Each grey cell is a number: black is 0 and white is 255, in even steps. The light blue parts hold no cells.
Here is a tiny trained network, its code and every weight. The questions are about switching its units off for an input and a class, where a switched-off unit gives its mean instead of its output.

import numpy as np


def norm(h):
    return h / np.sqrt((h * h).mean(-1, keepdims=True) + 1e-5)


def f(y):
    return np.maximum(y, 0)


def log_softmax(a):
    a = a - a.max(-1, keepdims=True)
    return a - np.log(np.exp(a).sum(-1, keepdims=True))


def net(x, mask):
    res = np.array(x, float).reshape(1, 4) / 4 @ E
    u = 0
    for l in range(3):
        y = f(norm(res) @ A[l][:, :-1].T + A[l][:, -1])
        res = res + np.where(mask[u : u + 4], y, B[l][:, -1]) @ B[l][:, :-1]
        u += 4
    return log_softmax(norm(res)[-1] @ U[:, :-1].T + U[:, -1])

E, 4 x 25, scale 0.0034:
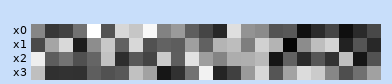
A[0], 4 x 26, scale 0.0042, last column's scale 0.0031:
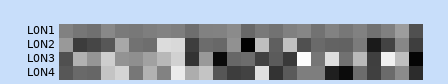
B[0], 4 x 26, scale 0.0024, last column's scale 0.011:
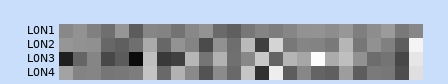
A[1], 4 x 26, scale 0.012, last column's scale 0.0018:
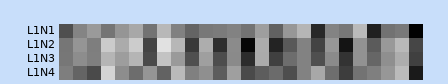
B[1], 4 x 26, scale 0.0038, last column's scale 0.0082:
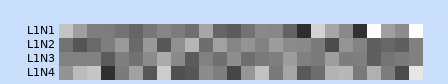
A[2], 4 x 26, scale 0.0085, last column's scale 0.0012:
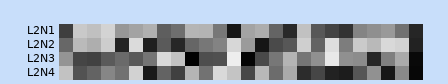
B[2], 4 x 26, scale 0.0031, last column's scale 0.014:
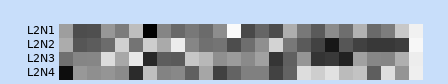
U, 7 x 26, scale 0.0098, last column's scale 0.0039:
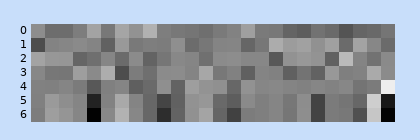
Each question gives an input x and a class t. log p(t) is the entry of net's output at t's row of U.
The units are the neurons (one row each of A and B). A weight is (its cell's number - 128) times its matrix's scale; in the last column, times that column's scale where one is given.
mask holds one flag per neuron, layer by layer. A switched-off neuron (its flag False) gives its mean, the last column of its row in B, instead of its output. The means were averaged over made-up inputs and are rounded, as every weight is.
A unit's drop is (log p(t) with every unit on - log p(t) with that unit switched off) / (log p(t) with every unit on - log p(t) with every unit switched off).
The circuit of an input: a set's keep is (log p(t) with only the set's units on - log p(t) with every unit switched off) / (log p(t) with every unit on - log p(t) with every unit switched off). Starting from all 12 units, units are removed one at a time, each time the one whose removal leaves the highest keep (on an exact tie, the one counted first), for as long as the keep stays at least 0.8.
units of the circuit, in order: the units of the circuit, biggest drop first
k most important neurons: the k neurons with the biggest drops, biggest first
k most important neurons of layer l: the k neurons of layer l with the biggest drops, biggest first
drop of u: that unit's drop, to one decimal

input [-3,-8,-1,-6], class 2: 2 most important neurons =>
L1N4, L2N3
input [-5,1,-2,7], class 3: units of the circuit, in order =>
L2N3
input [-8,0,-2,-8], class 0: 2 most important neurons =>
L2N2, L2N3
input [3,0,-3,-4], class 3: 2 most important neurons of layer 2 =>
L2N1, L2N2
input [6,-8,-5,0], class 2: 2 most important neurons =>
L1N4, L2N2
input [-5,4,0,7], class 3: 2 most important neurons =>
L2N3, L0N2
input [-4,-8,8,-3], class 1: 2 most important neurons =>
L2N4, L1N1
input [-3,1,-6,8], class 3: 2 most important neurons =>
L2N3, L2N4
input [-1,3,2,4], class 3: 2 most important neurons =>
L2N3, L1N4
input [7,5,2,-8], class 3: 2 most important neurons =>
L2N1, L2N2
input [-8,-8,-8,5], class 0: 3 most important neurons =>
L2N2, L2N4, L1N1
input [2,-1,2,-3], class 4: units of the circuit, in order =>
L0N4, L2N2
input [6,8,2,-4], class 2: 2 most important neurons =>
L1N1, L2N2
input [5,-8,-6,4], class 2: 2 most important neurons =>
L1N4, L2N4
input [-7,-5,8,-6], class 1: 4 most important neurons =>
L2N4, L0N2, L2N3, L0N4
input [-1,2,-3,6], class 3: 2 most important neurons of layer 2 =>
L2N3, L2N4
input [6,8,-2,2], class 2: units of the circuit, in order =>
L1N1
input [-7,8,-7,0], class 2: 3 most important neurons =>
L1N1, L2N4, L0N2
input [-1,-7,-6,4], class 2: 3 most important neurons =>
L1N4, L2N4, L0N2
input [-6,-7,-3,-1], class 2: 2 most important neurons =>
L1N4, L0N2
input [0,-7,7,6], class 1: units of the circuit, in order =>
L2N4, L1N1
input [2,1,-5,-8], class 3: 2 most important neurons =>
L2N1, L2N4
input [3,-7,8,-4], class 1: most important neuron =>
L2N4
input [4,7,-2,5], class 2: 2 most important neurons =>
L1N1, L2N2
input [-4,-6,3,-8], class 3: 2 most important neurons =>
L2N1, L1N1
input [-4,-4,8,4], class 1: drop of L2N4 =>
1.0
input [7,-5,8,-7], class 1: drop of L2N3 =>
0.2
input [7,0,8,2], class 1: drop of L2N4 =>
0.9
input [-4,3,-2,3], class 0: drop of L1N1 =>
0.0
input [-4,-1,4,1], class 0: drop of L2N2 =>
0.9
